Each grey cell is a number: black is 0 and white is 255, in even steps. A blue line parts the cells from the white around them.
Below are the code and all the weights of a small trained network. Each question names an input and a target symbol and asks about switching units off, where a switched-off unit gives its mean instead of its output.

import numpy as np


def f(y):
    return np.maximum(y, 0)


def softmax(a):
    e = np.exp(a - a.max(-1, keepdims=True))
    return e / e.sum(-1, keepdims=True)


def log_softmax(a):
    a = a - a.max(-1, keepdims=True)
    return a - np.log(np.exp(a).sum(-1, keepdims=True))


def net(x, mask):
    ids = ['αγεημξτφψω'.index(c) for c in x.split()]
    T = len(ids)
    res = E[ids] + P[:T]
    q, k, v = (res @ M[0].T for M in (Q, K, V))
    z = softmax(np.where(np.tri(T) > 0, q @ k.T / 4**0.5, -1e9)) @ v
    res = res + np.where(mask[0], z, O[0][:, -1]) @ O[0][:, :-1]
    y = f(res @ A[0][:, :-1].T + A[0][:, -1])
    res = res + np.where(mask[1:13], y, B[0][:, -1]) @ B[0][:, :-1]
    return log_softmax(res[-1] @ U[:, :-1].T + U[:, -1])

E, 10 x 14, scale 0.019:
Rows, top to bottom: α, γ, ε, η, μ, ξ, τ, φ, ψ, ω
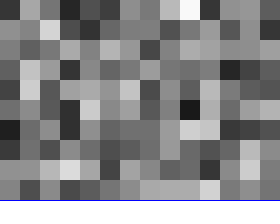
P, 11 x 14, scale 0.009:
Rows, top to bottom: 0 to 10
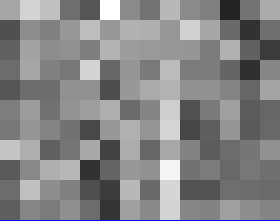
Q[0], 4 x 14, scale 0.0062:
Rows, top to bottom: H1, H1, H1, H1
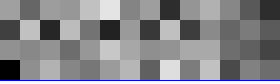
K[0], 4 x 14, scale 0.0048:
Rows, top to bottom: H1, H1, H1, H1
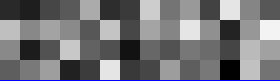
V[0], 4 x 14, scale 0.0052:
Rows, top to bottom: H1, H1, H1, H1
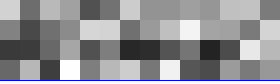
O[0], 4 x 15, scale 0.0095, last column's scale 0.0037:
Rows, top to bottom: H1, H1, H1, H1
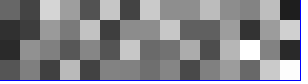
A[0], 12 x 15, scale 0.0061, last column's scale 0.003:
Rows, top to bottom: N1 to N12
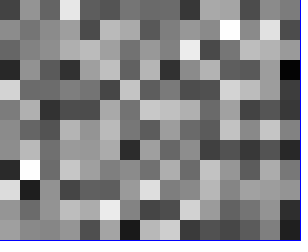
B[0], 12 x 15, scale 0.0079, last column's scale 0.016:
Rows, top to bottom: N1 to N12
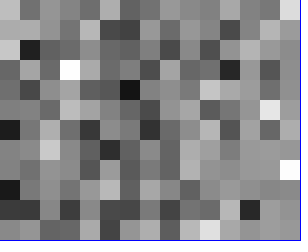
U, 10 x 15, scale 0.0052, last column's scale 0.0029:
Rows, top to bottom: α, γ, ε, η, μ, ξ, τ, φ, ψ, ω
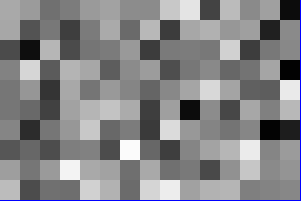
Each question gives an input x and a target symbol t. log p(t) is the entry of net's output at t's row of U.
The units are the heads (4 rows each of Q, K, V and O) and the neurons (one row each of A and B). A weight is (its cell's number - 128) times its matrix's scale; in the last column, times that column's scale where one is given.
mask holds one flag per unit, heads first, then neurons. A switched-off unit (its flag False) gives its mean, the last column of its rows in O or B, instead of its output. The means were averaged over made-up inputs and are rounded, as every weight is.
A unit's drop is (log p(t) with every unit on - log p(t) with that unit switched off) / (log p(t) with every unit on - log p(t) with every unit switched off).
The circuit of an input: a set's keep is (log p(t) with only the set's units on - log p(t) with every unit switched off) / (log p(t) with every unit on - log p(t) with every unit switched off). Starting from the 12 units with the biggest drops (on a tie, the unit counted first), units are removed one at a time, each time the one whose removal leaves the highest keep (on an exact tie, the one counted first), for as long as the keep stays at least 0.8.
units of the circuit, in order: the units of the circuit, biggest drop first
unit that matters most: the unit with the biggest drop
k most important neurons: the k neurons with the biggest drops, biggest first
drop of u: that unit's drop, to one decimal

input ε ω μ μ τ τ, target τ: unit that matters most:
N4
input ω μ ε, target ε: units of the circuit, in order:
(N11 H1)
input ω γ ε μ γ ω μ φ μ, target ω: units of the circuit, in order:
(H1 N7)
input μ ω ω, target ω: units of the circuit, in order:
(H1 N7)
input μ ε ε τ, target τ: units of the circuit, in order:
(N4 H1)
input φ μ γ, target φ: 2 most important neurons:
(N1 N9)
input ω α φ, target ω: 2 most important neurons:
(N12 N7)
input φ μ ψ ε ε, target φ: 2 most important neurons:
(N7 N3)
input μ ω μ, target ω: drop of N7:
0.2
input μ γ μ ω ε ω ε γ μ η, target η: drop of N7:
0.1
